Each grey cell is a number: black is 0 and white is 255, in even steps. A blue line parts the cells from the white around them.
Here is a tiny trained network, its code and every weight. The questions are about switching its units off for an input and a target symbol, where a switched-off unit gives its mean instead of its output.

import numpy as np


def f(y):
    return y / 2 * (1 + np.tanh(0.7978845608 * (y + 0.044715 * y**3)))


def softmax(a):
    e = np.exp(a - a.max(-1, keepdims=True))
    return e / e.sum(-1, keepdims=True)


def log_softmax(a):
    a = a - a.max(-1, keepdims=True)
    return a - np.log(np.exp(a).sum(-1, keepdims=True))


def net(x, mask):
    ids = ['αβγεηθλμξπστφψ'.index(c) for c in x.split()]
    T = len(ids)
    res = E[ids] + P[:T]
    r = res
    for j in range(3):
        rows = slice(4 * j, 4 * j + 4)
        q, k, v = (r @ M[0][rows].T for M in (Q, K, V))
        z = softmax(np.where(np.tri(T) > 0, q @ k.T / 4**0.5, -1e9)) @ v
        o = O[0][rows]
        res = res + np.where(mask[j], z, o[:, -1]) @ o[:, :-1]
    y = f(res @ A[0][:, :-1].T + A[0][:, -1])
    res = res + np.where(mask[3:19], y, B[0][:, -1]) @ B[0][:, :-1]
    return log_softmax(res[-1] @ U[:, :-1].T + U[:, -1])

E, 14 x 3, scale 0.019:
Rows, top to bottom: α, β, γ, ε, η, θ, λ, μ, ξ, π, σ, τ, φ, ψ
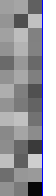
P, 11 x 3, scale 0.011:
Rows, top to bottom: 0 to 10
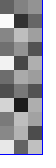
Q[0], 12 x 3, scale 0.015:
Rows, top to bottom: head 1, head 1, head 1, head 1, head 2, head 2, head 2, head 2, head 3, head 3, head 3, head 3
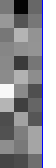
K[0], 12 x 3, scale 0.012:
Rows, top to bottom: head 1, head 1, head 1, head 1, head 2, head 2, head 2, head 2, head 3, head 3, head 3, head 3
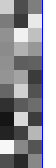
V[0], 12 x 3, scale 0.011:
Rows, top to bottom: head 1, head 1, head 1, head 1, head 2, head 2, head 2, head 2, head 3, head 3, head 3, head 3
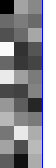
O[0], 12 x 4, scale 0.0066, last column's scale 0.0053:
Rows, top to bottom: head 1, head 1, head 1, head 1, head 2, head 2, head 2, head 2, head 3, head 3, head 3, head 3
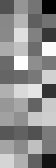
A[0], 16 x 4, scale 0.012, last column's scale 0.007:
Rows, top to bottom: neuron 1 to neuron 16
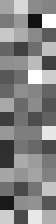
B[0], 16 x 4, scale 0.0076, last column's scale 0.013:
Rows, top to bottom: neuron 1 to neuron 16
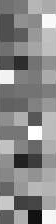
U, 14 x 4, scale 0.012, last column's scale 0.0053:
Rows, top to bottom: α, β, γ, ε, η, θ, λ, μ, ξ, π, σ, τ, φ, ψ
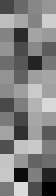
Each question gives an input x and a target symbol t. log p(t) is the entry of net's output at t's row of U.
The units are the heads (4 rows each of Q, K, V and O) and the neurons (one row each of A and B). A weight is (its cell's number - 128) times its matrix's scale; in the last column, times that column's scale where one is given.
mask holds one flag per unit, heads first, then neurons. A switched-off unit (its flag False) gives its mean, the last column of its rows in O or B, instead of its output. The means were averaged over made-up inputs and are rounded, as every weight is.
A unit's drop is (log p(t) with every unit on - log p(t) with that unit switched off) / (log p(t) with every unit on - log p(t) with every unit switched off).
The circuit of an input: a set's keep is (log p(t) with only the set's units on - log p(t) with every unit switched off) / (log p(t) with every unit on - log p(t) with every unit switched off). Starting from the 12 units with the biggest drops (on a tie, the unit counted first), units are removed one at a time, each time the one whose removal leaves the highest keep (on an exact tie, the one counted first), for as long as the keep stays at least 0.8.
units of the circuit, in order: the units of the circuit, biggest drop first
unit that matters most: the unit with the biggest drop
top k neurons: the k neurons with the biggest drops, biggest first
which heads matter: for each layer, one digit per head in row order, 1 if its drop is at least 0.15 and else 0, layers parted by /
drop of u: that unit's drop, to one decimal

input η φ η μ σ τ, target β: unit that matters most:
neuron 6
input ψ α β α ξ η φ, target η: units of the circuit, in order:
head 3; neuron 10
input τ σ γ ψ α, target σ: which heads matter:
010
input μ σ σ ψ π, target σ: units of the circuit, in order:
head 2; neuron 1; neuron 15
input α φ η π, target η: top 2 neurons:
neuron 10; neuron 15
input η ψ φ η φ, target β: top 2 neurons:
neuron 6; neuron 16
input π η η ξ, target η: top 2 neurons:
neuron 10; neuron 9
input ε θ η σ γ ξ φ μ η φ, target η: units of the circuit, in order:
head 3; head 1; neuron 15
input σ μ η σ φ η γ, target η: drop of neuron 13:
0.1
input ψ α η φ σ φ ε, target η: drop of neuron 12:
0.2
